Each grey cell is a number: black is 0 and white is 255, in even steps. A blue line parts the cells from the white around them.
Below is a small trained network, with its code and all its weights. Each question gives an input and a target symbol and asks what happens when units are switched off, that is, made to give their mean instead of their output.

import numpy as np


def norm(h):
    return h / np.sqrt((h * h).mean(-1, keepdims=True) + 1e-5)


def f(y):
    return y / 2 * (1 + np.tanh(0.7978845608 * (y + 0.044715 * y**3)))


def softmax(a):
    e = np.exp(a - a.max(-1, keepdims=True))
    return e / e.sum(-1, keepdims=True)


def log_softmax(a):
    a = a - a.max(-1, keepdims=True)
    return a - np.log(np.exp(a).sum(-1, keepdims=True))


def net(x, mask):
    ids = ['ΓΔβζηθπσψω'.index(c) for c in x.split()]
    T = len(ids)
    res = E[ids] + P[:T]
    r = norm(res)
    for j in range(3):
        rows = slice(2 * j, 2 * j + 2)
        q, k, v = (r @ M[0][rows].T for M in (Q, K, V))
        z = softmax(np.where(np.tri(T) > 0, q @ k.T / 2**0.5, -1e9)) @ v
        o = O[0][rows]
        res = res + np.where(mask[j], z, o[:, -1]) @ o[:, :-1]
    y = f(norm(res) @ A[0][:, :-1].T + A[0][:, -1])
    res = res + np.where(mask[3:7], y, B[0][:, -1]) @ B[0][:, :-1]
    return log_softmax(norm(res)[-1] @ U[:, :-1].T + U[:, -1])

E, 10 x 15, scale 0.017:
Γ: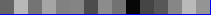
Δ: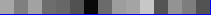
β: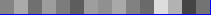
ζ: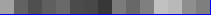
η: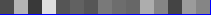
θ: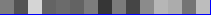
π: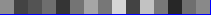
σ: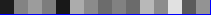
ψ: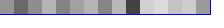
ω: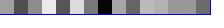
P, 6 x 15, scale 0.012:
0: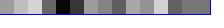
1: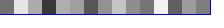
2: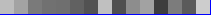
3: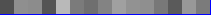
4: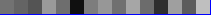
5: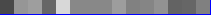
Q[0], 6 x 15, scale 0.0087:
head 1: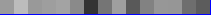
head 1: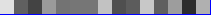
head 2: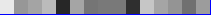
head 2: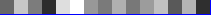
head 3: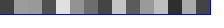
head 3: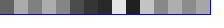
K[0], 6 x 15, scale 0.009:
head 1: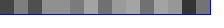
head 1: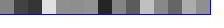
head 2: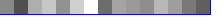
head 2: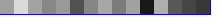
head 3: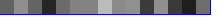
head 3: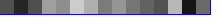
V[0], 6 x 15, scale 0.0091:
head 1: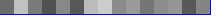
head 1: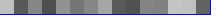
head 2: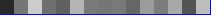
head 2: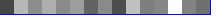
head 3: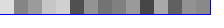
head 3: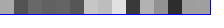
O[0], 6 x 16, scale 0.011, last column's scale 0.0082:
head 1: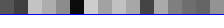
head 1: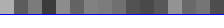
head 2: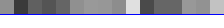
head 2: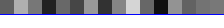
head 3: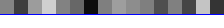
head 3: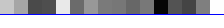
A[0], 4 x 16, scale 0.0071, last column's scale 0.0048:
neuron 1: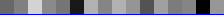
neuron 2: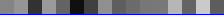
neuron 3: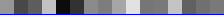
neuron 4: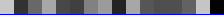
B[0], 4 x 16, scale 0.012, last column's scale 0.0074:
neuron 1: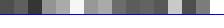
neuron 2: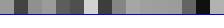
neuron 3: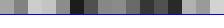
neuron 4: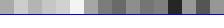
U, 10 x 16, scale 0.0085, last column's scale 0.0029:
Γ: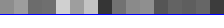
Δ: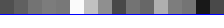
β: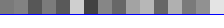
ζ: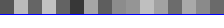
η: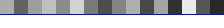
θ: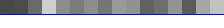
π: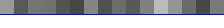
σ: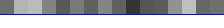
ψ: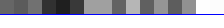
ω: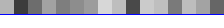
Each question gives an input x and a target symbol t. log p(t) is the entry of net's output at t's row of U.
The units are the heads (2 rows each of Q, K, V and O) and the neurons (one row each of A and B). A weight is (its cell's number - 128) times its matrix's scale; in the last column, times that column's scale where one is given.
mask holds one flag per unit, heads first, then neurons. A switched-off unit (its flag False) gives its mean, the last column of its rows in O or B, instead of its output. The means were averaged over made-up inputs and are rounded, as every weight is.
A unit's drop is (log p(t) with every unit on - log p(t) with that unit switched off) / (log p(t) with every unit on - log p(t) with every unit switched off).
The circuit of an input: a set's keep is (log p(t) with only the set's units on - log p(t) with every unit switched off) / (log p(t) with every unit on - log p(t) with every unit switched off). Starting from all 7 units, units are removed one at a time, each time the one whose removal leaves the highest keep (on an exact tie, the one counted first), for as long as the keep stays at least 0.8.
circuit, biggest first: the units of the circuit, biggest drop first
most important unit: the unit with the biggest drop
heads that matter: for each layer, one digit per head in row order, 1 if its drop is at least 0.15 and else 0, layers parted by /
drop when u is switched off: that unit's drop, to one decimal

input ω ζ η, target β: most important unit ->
head 1
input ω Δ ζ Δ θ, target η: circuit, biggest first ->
(neuron 4; head 3)
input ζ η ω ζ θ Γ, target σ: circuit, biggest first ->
(neuron 1; head 3; head 1)
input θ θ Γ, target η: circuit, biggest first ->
(neuron 4; head 2)
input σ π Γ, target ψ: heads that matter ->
011
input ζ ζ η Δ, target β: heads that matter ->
001
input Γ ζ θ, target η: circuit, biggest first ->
(neuron 4; head 2)
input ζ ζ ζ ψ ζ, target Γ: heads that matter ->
001
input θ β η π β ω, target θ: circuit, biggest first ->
(head 1; head 3)
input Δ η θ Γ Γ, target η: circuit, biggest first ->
(head 2; neuron 4)
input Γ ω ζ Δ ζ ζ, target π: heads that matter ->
101
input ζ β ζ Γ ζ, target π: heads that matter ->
110
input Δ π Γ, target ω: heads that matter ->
010
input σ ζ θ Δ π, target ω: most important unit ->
head 2
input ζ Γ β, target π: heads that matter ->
010
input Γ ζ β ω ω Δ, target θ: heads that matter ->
100
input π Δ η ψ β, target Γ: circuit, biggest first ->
(head 3; neuron 4)
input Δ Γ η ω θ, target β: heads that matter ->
100
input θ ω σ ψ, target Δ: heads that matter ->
001
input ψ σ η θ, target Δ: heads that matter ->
001
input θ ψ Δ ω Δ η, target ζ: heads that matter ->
101
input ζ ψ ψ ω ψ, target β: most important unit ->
head 1
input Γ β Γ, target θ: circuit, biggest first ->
(head 1; neuron 1)
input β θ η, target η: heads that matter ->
010
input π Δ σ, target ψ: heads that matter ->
010
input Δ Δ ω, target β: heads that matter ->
100
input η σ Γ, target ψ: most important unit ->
head 2
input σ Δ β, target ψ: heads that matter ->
011
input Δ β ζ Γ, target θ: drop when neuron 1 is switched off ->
0.1
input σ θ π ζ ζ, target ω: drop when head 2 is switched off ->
1.0
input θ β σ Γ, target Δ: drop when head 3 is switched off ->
0.4
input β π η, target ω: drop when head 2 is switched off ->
1.2
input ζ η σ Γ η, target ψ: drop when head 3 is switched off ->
0.2
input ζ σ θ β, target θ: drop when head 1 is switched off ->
0.1
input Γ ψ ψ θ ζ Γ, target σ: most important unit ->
neuron 1
